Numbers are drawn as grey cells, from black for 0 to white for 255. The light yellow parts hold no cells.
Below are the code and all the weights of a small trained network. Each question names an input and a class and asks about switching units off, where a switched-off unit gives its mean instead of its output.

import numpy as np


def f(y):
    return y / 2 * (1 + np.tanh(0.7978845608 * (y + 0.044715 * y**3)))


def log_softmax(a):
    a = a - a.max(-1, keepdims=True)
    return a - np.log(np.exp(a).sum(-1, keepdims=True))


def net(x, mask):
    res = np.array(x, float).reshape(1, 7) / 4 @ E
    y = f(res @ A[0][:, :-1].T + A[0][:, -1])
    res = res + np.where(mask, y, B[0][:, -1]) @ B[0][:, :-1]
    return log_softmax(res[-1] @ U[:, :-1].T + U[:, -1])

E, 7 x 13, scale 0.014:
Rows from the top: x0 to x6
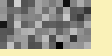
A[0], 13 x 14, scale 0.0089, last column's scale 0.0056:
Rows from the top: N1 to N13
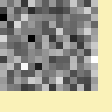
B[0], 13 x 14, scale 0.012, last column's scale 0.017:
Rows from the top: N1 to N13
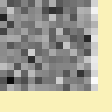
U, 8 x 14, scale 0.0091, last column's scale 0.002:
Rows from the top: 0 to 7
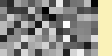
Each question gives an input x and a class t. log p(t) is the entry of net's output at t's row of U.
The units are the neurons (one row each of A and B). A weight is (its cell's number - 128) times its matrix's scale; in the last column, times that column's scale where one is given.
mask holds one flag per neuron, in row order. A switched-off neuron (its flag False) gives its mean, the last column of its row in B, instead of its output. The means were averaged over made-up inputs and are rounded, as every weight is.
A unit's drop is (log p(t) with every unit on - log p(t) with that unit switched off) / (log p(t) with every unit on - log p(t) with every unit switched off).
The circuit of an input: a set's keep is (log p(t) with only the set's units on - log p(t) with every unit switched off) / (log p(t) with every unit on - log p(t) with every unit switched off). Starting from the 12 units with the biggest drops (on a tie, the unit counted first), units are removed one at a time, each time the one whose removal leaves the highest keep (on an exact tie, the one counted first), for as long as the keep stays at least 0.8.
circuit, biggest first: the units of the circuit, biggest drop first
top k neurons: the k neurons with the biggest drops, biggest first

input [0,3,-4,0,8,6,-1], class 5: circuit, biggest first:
N3
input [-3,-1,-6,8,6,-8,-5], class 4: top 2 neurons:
N1, N9
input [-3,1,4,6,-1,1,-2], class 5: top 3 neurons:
N3, N12, N5
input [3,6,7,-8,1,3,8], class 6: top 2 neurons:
N6, N13
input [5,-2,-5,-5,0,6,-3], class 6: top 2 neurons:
N13, N9
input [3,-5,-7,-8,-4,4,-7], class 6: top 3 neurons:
N8, N13, N11
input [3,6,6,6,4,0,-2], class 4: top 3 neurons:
N1, N5, N4
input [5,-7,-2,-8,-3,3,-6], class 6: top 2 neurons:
N8, N13
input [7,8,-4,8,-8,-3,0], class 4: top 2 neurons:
N1, N4
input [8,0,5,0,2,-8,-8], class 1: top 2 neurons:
N12, N1
